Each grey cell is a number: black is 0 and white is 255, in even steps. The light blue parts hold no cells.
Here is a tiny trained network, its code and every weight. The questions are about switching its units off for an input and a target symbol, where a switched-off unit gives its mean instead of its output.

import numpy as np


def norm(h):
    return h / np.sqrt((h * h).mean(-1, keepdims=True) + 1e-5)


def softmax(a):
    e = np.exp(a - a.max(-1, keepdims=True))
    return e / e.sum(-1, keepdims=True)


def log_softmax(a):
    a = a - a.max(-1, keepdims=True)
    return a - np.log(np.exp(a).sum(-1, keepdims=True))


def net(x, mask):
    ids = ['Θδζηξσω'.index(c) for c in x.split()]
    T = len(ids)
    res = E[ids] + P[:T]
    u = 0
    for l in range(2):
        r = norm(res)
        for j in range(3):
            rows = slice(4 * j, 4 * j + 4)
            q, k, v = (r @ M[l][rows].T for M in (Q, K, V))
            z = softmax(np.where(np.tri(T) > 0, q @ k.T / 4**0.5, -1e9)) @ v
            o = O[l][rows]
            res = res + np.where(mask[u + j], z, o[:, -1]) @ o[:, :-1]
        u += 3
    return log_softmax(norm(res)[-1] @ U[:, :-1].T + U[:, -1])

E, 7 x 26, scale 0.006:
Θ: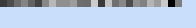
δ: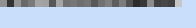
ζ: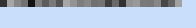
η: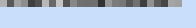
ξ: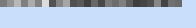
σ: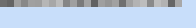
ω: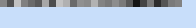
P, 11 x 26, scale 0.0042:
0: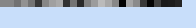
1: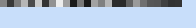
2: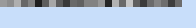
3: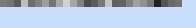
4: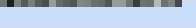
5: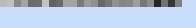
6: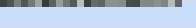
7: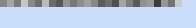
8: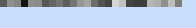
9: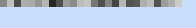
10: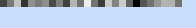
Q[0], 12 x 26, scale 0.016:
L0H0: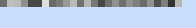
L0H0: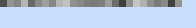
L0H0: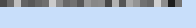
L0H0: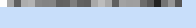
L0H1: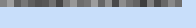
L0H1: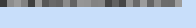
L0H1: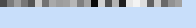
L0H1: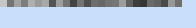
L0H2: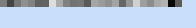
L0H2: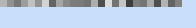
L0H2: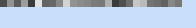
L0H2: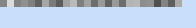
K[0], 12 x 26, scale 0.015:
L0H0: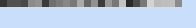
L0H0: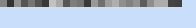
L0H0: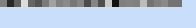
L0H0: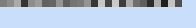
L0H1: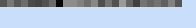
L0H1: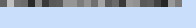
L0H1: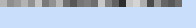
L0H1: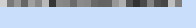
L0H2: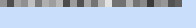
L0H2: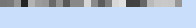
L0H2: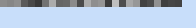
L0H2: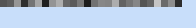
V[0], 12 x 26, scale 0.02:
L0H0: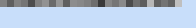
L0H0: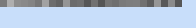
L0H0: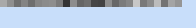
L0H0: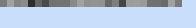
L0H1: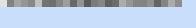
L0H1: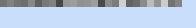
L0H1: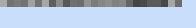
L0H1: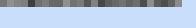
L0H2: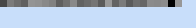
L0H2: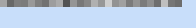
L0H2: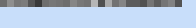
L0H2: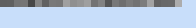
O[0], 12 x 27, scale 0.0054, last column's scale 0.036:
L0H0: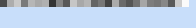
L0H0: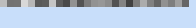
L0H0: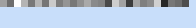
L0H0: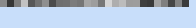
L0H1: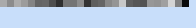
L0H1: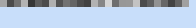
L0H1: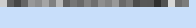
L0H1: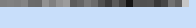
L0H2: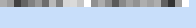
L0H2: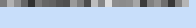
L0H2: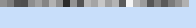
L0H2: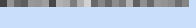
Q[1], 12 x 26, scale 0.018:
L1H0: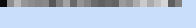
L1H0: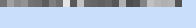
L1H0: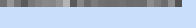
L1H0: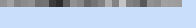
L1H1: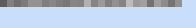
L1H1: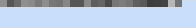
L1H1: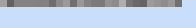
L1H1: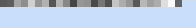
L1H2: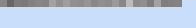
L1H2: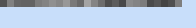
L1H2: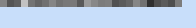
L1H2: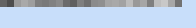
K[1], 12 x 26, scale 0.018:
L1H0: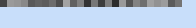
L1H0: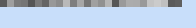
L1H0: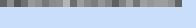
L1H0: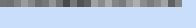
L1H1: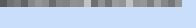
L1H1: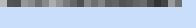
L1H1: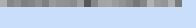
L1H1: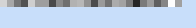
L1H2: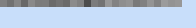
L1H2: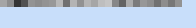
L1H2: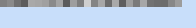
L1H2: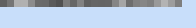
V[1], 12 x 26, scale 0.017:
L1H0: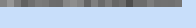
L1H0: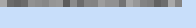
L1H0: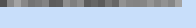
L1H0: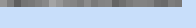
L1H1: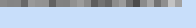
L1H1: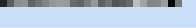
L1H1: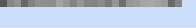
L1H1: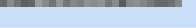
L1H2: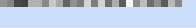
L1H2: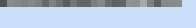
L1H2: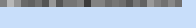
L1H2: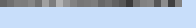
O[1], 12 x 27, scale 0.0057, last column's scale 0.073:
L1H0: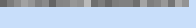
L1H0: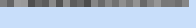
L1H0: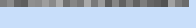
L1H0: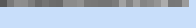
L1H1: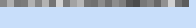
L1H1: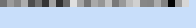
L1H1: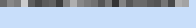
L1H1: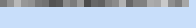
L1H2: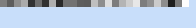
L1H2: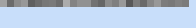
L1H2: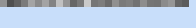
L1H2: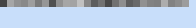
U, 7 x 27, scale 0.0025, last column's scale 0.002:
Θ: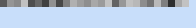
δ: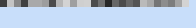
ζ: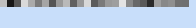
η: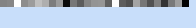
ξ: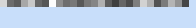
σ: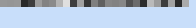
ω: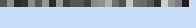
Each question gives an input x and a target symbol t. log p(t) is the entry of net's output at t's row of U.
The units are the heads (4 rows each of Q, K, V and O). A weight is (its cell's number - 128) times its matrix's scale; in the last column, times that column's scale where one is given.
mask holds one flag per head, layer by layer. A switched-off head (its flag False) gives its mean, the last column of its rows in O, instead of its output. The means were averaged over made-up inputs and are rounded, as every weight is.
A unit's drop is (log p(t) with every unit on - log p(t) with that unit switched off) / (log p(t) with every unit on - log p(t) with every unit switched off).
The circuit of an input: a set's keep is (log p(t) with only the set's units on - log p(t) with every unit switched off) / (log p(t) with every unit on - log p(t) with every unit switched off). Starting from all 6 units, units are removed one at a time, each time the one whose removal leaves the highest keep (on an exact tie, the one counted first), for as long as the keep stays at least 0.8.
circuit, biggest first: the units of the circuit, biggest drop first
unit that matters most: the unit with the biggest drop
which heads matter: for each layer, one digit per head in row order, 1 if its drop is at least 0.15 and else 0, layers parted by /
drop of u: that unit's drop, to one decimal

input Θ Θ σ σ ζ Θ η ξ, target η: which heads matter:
111 / 010
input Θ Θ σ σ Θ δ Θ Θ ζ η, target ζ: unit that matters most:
L0H2
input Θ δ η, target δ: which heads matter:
010 / 010
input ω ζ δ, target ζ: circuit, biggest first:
[L0H0; L0H1; L1H1]
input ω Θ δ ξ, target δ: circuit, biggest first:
[L0H1; L1H1]
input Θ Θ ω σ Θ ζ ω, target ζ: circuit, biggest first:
[L0H2; L0H0; L1H1; L0H1]
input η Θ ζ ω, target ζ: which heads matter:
110 / 010
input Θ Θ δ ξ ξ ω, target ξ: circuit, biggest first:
[L0H1; L1H1; L0H0]
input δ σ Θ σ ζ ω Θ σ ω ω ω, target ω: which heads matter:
111 / 010
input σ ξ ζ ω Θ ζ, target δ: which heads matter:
001 / 010
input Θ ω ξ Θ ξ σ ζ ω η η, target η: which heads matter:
110 / 010
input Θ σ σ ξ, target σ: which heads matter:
010 / 010
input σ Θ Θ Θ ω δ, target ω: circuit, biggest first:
[L0H2; L0H1; L1H1; L0H0]
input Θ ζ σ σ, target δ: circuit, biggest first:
[L0H1; L0H2; L1H2]
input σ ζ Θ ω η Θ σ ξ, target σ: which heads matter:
011 / 010
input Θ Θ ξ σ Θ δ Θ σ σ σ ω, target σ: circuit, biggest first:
[L0H2; L0H1; L1H1]
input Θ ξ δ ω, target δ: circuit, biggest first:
[L0H1; L1H1]
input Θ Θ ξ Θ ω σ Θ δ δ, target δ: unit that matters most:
L1H1
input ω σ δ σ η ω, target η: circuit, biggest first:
[L0H1; L1H1; L0H0]
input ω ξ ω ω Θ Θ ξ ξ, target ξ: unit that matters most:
L0H1
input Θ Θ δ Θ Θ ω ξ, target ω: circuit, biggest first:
[L0H1; L1H1; L0H0]
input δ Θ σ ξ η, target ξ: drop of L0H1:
0.6
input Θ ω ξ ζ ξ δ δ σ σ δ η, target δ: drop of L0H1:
0.1
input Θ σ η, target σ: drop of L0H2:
0.0
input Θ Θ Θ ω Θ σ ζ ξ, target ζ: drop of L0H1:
0.5
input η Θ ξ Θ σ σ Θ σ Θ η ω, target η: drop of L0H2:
0.7
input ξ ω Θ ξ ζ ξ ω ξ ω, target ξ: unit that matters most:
L0H2
